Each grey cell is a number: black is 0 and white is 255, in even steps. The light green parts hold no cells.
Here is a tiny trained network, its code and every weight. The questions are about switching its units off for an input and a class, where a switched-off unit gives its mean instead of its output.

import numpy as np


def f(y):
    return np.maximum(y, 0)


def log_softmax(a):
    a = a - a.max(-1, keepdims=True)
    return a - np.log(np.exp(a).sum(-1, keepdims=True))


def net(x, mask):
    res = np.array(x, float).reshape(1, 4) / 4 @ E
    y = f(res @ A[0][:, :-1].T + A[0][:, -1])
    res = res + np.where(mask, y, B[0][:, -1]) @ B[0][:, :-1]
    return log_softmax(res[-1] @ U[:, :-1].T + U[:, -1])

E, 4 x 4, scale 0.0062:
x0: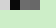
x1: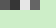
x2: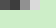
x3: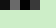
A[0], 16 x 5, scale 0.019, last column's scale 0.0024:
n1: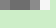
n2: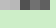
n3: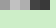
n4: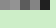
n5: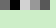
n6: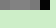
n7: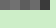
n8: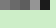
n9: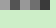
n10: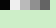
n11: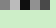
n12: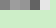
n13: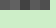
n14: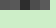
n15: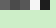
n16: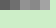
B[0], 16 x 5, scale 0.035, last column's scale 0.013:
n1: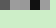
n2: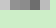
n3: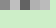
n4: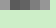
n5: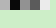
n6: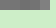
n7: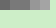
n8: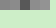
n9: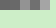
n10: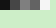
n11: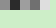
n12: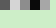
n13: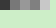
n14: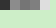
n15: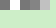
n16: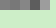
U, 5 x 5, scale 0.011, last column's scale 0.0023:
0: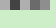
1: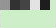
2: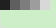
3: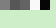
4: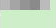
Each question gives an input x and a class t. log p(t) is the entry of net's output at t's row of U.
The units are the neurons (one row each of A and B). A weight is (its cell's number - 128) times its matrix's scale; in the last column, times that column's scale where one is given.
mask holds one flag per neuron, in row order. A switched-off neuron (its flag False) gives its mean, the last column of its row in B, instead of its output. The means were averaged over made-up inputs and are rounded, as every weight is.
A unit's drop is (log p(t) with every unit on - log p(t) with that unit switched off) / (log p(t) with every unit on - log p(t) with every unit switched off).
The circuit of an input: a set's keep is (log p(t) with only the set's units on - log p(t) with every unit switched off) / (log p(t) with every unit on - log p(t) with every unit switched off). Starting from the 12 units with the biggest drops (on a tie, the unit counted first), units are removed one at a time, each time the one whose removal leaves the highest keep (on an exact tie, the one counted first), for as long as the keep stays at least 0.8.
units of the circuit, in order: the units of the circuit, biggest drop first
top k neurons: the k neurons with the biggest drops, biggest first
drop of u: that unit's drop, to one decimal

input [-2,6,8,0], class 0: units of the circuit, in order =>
(n5)
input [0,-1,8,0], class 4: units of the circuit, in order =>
(n15, n10)
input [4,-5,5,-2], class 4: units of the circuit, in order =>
(n10, n15)
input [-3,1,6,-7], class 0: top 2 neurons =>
(n5, n14)
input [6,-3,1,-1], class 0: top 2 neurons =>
(n10, n3)
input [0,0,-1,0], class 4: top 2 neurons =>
(n10, n5)
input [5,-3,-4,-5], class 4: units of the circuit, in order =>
(n5, n10)
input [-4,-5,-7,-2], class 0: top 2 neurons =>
(n11, n2)
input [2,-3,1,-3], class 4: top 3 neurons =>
(n10, n5, n11)
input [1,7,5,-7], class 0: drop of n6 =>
0.0
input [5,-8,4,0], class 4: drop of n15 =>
0.3
